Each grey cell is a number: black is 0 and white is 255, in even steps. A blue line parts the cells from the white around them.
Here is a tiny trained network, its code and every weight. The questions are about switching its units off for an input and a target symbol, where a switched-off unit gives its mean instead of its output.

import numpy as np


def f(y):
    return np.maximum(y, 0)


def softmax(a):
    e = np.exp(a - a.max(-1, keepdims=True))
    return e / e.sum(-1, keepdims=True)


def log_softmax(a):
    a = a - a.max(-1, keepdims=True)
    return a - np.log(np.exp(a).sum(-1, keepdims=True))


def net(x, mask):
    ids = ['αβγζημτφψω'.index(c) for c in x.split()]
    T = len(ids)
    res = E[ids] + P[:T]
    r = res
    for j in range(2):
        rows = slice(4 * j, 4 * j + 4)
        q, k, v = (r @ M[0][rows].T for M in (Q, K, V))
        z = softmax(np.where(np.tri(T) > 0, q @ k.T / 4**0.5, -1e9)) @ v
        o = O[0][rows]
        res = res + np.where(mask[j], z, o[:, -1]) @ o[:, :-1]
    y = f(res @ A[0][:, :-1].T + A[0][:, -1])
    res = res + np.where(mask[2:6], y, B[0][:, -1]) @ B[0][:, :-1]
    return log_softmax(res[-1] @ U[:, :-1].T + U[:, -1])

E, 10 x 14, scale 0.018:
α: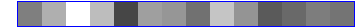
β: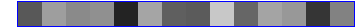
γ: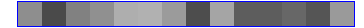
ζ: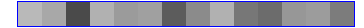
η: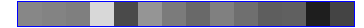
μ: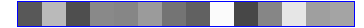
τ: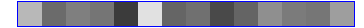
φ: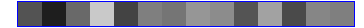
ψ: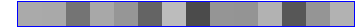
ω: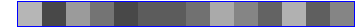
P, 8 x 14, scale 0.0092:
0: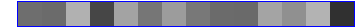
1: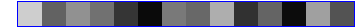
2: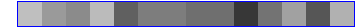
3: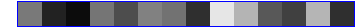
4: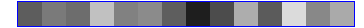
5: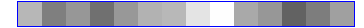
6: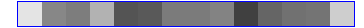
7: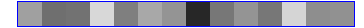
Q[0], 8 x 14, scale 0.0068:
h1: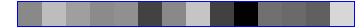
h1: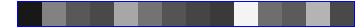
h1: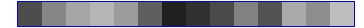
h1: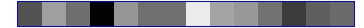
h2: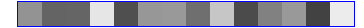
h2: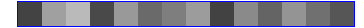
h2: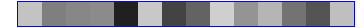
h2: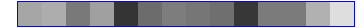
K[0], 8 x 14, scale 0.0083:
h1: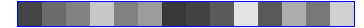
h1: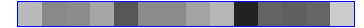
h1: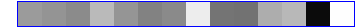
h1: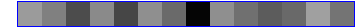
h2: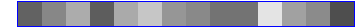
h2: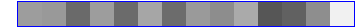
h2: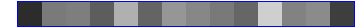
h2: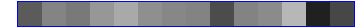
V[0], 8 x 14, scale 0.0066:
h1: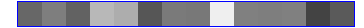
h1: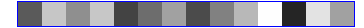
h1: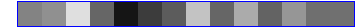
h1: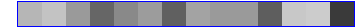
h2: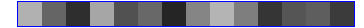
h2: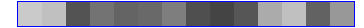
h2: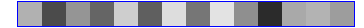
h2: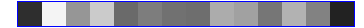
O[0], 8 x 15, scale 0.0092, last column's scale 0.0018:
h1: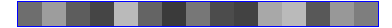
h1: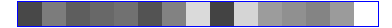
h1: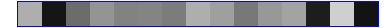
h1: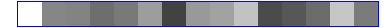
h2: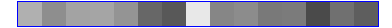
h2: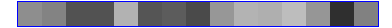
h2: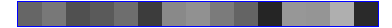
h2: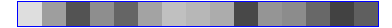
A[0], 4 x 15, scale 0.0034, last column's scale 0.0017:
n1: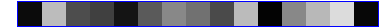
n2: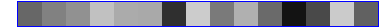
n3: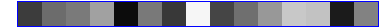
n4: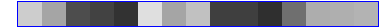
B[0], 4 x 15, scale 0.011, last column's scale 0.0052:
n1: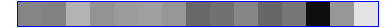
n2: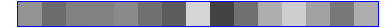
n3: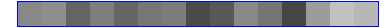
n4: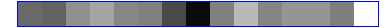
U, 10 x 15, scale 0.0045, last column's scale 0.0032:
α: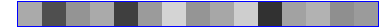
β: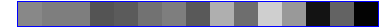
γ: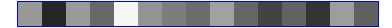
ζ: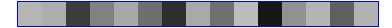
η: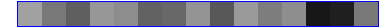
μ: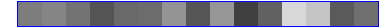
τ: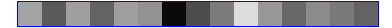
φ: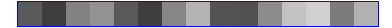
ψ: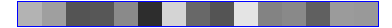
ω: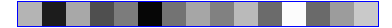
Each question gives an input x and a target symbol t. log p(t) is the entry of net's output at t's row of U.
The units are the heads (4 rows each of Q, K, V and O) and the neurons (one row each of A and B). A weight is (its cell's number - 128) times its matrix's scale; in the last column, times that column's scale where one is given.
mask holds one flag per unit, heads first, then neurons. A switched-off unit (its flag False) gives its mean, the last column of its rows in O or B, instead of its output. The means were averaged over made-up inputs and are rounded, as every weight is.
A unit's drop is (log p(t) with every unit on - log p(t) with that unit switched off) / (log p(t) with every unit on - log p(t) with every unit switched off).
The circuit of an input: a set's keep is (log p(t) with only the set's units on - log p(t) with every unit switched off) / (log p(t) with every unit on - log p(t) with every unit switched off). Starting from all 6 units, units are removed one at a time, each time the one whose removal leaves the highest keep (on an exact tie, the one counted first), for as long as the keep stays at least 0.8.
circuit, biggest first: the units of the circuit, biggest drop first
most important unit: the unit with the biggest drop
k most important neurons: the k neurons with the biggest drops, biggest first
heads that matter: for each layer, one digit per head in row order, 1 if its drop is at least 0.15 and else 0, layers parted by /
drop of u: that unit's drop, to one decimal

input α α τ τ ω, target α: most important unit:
h2
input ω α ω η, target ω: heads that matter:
11
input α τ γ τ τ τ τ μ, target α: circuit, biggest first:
(h1, h2)
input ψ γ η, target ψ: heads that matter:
11
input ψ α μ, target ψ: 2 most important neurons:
(n1, n3)
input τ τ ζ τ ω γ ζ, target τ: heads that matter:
01
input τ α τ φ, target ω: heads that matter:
10
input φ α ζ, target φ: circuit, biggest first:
(h1, h2, n2)
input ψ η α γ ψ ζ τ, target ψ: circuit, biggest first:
(h1, n1, h2)
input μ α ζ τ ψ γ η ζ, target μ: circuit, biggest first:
(h2, h1)
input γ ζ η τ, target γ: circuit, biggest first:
(h2, n1)
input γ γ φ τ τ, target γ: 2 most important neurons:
(n1, n2)
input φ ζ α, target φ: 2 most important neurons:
(n2, n1)
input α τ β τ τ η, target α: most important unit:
h2
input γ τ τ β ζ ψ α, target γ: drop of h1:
0.2
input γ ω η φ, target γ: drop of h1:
0.2
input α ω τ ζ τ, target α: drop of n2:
0.0
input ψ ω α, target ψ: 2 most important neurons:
(n1, n3)
